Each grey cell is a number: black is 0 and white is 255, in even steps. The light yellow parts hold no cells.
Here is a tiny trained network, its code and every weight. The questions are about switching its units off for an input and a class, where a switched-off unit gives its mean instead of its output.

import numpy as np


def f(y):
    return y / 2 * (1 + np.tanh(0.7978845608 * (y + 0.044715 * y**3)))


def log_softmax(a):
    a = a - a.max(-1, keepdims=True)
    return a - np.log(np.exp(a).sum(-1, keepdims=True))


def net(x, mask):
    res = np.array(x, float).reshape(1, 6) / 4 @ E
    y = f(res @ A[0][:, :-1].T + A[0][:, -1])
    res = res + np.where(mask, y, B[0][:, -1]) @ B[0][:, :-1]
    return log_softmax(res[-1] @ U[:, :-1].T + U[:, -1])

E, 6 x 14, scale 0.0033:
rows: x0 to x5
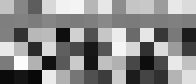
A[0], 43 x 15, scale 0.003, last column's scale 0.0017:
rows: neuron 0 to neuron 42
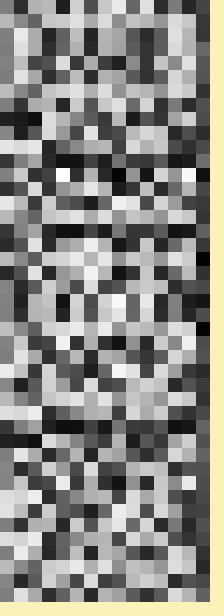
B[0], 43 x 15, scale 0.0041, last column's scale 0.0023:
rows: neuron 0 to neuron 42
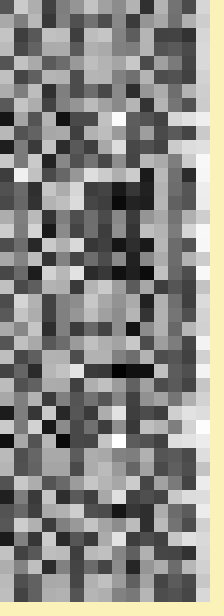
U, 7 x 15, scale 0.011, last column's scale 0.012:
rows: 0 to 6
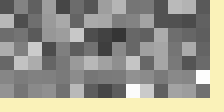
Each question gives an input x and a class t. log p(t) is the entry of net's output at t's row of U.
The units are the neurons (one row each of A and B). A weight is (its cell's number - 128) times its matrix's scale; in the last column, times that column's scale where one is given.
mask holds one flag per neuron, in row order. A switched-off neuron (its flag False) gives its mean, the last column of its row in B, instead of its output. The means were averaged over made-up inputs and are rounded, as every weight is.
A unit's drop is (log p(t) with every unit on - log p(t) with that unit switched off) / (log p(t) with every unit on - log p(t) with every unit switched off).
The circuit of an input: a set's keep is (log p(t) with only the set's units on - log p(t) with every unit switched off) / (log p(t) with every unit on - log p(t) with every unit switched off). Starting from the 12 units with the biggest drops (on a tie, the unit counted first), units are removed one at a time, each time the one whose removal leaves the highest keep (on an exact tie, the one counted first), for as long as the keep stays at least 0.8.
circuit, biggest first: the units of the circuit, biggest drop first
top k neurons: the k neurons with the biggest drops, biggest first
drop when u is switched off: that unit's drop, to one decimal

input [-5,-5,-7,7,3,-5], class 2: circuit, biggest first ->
[neuron 26]
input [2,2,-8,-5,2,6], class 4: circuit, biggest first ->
[neuron 12; neuron 34]
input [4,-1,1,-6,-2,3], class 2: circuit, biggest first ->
[neuron 19; neuron 17]
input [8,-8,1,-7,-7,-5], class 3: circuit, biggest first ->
[neuron 23; neuron 40]
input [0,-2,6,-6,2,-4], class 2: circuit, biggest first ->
[neuron 19; neuron 17]
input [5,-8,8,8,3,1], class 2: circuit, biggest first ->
[neuron 26; neuron 14]
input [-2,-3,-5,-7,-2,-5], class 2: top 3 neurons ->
[neuron 19; neuron 17; neuron 13]
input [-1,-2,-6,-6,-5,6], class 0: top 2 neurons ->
[neuron 31; neuron 8]
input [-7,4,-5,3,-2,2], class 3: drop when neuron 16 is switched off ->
0.2
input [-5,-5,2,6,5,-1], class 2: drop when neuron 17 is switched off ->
-0.2
